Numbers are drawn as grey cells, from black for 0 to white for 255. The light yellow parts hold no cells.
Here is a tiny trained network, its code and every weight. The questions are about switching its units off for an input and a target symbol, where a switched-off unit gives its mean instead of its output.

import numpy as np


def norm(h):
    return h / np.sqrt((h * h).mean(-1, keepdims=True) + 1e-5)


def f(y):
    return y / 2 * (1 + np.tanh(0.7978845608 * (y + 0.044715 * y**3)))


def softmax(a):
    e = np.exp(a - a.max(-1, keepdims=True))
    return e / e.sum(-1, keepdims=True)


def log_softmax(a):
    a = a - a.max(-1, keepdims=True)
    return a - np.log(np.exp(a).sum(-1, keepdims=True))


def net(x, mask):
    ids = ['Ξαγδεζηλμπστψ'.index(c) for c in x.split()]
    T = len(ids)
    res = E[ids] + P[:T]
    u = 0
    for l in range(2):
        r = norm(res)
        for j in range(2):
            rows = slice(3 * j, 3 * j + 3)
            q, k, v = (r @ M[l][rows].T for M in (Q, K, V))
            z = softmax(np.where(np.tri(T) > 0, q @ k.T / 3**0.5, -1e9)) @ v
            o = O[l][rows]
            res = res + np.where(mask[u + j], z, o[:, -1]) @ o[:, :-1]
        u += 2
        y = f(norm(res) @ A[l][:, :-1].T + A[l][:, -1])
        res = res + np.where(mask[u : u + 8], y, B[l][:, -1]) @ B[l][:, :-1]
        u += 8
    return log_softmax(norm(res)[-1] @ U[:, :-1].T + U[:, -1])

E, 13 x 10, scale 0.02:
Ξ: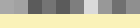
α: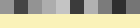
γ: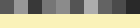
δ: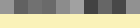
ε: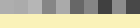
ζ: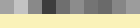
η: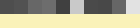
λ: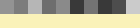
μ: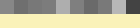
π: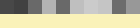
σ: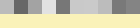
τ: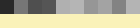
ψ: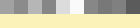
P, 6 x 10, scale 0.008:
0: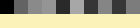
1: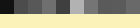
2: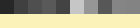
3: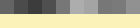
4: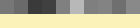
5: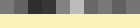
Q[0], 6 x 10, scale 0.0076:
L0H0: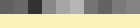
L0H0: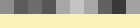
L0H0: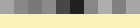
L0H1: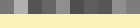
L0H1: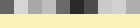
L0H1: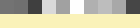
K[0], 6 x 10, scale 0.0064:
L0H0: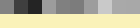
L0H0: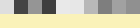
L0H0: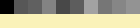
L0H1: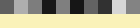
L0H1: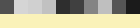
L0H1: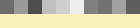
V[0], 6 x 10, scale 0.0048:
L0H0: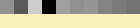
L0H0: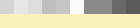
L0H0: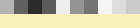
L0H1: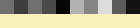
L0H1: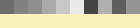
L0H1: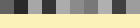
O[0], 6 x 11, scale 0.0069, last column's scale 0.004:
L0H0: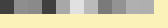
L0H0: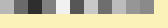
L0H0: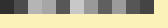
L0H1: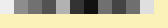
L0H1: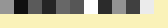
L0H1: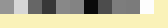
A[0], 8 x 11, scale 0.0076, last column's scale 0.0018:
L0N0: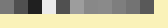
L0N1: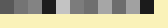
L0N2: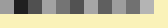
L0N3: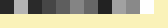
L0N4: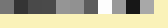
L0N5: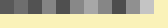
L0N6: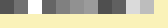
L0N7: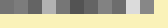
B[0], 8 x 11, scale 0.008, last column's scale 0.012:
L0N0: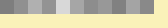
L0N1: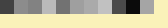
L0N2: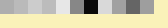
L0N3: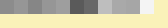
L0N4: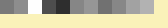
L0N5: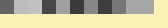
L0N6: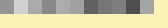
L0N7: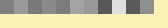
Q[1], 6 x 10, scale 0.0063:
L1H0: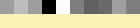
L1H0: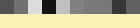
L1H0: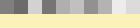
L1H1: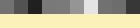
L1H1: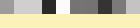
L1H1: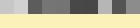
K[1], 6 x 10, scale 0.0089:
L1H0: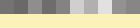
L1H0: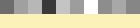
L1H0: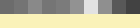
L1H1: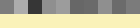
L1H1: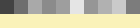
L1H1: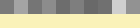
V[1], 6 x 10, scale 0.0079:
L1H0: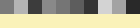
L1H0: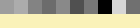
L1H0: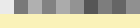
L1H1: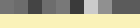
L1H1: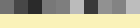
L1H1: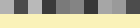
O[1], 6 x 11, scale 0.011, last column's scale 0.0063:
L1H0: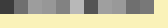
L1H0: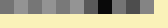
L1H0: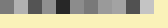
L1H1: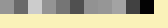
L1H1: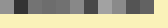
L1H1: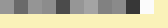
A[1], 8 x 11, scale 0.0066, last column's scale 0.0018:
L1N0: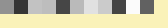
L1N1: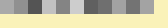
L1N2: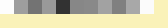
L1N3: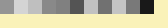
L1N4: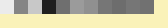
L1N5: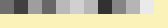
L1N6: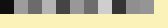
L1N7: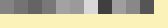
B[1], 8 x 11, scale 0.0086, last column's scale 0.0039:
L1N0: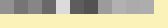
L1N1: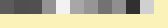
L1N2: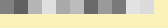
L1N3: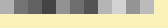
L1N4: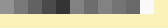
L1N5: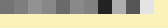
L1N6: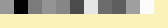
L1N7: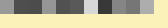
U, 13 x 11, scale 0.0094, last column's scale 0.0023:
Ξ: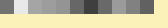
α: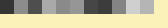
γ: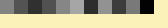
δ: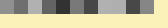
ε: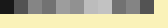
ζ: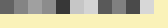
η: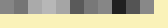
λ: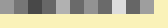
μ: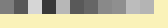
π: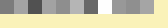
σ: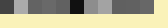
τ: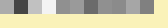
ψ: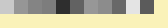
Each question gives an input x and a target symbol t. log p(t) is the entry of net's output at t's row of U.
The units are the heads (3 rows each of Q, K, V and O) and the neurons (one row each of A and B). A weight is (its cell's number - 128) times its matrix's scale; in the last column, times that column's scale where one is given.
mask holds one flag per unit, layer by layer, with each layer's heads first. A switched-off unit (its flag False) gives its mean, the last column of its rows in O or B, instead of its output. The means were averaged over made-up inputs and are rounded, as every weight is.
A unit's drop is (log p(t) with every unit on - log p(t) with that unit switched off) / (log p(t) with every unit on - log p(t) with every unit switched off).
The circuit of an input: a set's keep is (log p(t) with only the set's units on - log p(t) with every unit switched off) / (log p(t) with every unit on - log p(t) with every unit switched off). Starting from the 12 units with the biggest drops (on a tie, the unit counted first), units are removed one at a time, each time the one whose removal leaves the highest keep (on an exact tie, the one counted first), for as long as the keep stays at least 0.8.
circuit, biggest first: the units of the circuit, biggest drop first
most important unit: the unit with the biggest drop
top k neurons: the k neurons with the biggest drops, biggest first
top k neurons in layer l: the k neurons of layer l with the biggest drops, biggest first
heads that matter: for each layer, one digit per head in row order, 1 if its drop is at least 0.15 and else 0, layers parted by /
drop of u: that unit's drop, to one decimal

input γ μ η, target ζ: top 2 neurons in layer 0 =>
(L0N4, L0N5)
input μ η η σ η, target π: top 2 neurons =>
(L0N2, L0N3)
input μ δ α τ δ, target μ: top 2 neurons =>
(L0N1, L0N3)
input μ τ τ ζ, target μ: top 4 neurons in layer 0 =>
(L0N1, L0N2, L0N3, L0N7)
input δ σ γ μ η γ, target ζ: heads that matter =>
11 / 11
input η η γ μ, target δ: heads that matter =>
00 / 00
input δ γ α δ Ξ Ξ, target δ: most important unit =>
L1H1
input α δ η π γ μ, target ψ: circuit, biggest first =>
(L1H0, L0N4, L0N0)
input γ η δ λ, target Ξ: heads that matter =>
01 / 00
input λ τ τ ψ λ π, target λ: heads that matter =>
11 / 00
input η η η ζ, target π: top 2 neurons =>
(L0N3, L0N5)
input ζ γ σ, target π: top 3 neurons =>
(L0N2, L0N0, L1N6)
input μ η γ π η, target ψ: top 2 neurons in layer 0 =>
(L0N0, L0N6)
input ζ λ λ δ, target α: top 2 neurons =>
(L0N7, L0N6)
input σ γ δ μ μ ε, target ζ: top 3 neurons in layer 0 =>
(L0N3, L0N2, L0N5)
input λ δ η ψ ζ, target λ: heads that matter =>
10 / 10
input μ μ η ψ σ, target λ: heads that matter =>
11 / 00
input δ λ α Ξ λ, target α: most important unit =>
L0H1
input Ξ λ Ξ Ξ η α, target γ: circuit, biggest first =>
(L1H1, L0H0)
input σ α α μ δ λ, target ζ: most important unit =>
L1H1
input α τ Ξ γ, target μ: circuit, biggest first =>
(L1H0, L1H1)
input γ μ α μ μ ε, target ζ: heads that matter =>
00 / 01
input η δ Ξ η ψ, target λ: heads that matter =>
10 / 00
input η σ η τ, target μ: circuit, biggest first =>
(L1H0, L0N4, L0H0)
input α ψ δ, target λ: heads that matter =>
10 / 00
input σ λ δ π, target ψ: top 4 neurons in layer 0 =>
(L0N4, L0N5, L0N3, L0N1)
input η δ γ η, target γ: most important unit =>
L1H1
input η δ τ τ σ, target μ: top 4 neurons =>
(L0N1, L1N0, L0N2, L0N0)
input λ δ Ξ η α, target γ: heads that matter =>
00 / 01
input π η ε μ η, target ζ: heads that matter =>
11 / 01
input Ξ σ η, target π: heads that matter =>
10 / 10
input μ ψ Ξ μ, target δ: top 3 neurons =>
(L0N4, L0N2, L1N3)
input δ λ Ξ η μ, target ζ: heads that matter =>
00 / 01
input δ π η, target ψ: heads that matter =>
00 / 10
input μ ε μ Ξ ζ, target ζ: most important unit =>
L1H1
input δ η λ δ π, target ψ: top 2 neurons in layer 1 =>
(L1N4, L1N1)
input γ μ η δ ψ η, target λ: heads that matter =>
10 / 00
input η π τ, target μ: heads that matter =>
00 / 10
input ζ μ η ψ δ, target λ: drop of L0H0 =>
1.3
